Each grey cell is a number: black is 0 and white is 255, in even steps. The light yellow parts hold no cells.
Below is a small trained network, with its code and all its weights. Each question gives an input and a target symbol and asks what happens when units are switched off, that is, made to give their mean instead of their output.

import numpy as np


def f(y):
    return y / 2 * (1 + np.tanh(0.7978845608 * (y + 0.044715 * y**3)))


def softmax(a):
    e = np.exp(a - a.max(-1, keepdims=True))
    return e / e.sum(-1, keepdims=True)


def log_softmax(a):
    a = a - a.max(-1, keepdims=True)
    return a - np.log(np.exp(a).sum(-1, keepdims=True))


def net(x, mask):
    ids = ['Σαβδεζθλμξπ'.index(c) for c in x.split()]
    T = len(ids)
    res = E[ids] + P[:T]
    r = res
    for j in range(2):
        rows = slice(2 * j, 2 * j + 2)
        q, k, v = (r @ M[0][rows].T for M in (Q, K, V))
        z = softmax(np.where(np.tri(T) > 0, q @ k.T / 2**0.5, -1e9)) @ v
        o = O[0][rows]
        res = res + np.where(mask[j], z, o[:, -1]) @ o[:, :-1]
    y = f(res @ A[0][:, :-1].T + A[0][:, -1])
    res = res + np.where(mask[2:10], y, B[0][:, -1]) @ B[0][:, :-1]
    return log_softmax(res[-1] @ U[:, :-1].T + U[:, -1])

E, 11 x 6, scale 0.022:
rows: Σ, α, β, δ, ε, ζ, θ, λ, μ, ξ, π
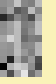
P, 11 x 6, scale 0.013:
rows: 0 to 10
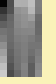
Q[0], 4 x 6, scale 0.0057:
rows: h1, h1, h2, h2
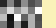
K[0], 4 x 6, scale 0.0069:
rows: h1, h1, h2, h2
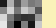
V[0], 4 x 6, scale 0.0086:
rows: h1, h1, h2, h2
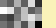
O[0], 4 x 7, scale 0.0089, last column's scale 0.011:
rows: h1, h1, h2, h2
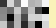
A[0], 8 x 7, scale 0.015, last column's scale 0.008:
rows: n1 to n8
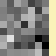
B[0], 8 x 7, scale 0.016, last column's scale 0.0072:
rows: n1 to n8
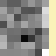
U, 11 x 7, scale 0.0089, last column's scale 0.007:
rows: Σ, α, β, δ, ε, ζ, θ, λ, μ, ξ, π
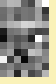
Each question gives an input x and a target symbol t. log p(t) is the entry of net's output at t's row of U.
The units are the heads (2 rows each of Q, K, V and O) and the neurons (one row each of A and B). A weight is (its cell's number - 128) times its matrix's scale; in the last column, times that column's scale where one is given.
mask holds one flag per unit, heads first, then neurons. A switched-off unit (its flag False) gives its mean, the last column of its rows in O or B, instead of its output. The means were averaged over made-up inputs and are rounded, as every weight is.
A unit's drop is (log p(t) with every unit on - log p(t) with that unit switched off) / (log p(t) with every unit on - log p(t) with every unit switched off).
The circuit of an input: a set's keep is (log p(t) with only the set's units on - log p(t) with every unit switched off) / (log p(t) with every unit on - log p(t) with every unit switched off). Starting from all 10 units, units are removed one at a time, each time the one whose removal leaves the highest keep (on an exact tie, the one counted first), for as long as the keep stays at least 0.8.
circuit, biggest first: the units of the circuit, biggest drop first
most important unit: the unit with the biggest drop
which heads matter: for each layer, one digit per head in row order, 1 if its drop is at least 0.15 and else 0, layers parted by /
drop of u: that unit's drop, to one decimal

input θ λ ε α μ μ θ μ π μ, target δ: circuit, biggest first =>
(h2, h1)
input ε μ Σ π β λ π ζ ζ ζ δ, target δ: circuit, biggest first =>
(h1, n4)
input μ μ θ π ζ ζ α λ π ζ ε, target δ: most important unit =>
n2
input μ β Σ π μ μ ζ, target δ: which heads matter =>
00
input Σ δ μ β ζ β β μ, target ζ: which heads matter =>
11
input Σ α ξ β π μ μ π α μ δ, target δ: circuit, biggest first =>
(n2, h1, n4)
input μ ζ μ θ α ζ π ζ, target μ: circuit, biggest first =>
(h2, n6)
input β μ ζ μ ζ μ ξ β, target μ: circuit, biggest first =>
(n7, h1)
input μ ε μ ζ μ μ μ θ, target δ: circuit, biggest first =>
(n2, h1)
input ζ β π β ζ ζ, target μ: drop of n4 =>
-0.1
